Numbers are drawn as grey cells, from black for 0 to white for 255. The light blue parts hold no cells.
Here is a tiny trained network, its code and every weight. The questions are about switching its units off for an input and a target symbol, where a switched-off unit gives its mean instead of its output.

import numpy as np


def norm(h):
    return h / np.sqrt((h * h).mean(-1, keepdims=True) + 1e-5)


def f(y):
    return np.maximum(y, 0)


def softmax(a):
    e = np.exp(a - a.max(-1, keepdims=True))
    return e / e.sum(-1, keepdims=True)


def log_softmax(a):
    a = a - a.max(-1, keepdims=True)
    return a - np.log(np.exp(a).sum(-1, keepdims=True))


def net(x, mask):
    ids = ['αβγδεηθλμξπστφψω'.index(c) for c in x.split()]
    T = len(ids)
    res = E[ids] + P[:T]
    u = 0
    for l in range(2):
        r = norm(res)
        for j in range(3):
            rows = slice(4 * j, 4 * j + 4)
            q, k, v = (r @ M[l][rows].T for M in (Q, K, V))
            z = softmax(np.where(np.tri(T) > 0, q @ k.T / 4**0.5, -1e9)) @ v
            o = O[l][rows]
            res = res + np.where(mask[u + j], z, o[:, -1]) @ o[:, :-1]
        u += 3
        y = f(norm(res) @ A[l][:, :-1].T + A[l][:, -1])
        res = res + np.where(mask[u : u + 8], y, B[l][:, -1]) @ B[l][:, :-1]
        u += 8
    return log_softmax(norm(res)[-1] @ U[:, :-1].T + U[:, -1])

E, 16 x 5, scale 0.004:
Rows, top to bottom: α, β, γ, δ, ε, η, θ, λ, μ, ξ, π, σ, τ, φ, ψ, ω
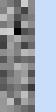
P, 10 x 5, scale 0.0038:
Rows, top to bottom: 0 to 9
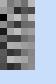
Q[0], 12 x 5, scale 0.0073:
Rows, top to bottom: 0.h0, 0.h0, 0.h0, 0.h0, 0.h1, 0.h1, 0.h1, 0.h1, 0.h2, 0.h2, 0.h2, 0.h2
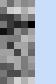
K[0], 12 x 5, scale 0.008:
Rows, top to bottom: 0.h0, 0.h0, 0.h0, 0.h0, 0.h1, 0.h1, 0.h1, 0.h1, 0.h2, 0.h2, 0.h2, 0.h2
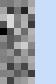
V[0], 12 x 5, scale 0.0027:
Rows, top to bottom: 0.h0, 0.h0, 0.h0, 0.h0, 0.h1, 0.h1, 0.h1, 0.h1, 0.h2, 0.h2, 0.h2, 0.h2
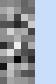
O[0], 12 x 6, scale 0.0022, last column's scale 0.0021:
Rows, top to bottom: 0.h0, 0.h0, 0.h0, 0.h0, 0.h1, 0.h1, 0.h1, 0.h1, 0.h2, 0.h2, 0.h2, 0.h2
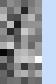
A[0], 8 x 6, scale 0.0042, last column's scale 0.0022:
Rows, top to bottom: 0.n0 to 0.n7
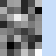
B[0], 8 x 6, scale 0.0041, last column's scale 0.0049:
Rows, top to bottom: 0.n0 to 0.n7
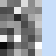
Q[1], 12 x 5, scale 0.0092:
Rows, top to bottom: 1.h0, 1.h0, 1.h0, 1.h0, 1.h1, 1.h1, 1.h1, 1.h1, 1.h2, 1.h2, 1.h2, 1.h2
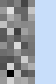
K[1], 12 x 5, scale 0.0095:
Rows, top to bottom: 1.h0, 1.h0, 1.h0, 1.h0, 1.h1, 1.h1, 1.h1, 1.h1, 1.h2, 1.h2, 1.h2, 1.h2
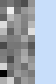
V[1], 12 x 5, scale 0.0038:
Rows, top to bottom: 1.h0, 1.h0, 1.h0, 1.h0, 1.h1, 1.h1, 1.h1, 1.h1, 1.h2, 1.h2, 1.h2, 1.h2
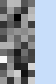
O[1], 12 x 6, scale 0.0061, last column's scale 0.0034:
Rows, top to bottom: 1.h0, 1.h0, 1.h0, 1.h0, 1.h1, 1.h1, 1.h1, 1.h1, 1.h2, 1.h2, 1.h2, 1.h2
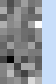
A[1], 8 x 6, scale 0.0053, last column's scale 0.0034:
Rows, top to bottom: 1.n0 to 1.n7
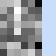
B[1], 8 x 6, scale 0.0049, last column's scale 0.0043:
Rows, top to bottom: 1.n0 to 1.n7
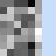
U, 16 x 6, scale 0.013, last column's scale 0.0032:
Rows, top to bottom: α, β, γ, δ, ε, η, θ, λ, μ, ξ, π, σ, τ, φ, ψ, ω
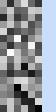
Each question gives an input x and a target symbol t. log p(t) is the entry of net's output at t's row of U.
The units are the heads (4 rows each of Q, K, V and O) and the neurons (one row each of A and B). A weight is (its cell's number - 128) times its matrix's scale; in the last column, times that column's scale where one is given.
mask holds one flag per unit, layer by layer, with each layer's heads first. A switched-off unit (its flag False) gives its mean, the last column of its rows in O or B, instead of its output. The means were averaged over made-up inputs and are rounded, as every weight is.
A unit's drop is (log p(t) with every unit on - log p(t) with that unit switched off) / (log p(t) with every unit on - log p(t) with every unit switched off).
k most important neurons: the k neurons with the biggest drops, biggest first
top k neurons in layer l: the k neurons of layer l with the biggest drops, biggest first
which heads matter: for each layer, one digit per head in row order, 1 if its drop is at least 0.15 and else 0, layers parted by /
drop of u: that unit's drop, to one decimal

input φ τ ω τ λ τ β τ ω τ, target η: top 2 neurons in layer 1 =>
(1.n7 1.n0)
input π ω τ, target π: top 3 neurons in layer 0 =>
(0.n6 0.n7 0.n0)
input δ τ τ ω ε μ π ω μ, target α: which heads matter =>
000 / 001
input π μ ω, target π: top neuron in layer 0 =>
(0.n6)
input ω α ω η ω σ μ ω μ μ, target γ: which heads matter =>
000 / 101
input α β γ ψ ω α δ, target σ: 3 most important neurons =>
(0.n6 0.n2 1.n1)
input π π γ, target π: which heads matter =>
011 / 001
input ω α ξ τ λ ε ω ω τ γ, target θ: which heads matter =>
000 / 101
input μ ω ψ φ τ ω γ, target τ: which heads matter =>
100 / 001
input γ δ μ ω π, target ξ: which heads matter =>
011 / 001
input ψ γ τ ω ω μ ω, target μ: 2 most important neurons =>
(0.n0 1.n7)
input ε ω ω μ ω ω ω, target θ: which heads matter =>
000 / 001
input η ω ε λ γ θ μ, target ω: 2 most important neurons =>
(0.n6 0.n0)
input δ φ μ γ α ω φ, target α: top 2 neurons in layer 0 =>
(0.n6 0.n2)
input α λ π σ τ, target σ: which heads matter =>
001 / 001
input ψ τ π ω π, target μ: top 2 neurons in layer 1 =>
(1.n7 1.n3)
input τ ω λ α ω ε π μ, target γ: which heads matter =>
010 / 101
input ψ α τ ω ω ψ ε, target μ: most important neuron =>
(0.n2)
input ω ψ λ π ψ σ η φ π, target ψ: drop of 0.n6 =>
0.1
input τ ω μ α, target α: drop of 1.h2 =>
0.3
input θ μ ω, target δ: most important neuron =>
(0.n0)
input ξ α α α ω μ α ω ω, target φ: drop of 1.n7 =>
0.2
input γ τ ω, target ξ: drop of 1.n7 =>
0.4
